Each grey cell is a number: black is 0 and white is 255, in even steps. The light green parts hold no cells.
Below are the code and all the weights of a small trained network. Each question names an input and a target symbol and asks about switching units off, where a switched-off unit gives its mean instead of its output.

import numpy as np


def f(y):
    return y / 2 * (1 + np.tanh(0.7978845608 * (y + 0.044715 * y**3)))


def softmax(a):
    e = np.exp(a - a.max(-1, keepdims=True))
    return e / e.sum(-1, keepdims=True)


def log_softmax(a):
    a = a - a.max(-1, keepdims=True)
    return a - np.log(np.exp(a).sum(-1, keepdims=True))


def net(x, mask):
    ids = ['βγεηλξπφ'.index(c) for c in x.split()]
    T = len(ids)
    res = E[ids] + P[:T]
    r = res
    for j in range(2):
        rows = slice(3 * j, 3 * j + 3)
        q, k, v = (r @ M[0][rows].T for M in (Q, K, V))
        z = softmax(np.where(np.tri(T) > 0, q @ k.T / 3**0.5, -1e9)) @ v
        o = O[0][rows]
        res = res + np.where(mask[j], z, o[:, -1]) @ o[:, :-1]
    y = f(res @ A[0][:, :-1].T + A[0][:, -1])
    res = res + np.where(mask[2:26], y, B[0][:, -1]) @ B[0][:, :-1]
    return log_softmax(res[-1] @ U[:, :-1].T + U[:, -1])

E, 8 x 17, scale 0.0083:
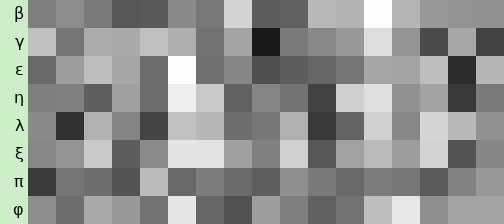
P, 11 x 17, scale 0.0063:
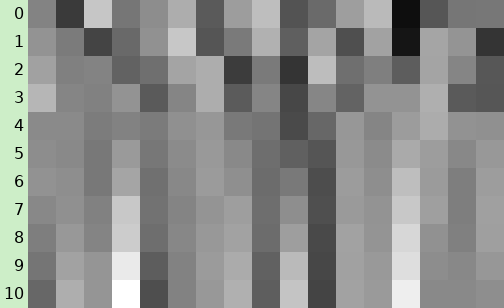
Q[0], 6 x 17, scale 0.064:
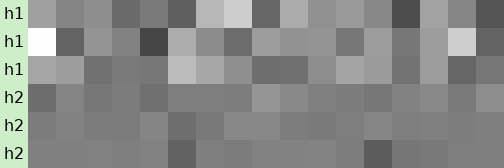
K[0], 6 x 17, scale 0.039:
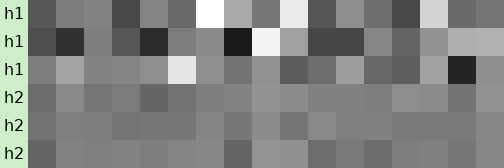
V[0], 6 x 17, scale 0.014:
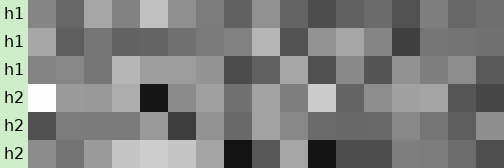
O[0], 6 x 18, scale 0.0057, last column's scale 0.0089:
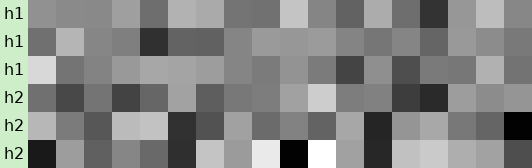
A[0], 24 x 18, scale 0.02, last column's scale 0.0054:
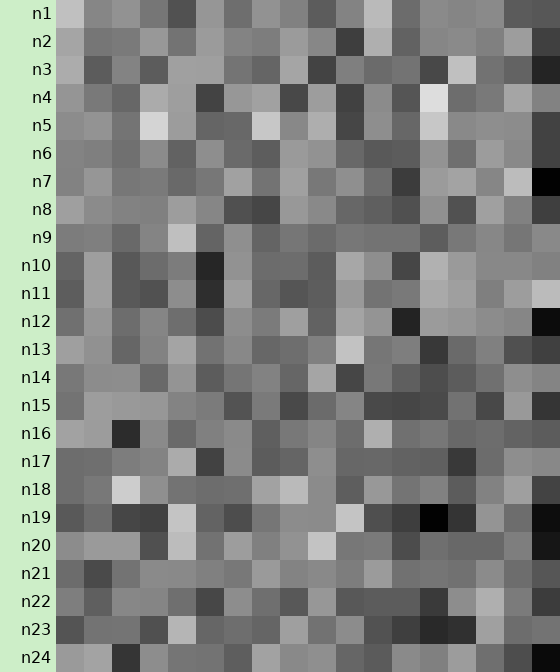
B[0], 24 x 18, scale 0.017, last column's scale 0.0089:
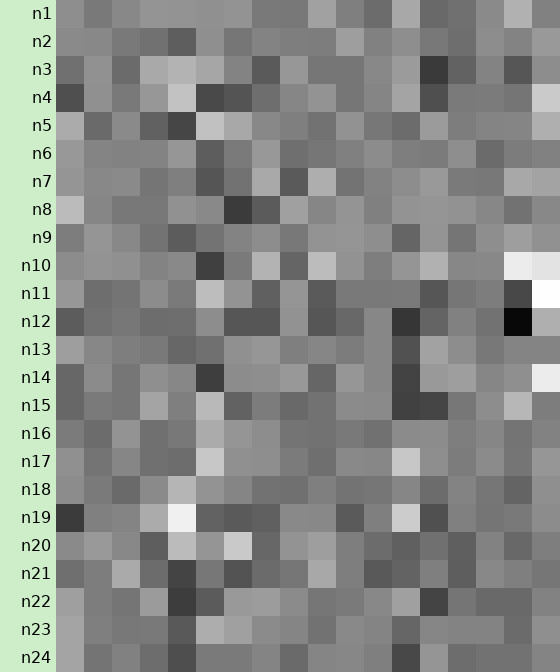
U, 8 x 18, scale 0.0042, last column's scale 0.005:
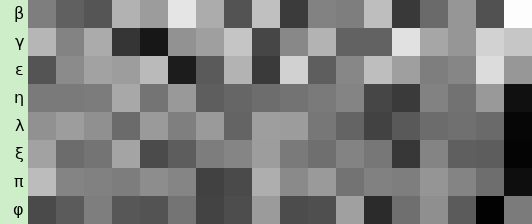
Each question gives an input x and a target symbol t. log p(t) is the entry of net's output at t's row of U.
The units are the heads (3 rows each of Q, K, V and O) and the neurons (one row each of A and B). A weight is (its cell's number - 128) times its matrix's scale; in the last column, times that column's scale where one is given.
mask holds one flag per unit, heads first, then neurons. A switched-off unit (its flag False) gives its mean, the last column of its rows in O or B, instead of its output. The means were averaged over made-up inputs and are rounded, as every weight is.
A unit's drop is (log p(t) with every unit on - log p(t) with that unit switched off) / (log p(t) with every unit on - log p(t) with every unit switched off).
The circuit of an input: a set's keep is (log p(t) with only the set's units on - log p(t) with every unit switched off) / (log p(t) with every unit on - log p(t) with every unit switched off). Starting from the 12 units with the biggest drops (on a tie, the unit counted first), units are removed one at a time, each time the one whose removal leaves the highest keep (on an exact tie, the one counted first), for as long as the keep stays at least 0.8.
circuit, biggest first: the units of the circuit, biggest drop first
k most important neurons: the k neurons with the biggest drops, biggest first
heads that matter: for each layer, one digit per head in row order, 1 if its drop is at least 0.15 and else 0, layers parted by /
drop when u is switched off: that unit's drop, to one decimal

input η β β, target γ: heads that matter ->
01
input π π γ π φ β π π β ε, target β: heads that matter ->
10
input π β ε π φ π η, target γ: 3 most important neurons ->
(n14; n11; n4)
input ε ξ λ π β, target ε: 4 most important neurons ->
(n11; n5; n12; n14)
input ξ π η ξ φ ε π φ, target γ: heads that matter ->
11
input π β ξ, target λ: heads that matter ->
01
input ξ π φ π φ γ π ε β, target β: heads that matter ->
01
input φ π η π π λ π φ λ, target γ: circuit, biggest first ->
(n4)
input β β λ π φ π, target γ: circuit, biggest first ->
(n10; n4; h1)
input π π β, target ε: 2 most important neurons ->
(n19; n11)
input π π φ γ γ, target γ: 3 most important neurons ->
(n11; n4; n3)
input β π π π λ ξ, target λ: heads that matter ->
11
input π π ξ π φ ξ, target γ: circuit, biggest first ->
(n4; h2)
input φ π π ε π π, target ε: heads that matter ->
01
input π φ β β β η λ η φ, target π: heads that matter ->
01
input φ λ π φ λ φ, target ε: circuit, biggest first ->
(n11)
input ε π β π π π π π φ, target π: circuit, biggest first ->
(h2; n8)
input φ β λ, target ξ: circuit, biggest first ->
(h2; n22; n14)
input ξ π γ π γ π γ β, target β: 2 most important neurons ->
(n10; n14)
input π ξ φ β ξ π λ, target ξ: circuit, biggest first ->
(h2; n22)
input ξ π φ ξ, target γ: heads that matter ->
11
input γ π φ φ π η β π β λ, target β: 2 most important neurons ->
(n10; n3)
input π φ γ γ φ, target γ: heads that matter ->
01
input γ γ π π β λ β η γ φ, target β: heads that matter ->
10
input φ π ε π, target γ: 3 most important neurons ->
(n10; n4; n7)
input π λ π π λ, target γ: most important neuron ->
(n7)
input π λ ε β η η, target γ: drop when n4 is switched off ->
0.1
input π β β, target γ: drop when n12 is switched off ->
0.1
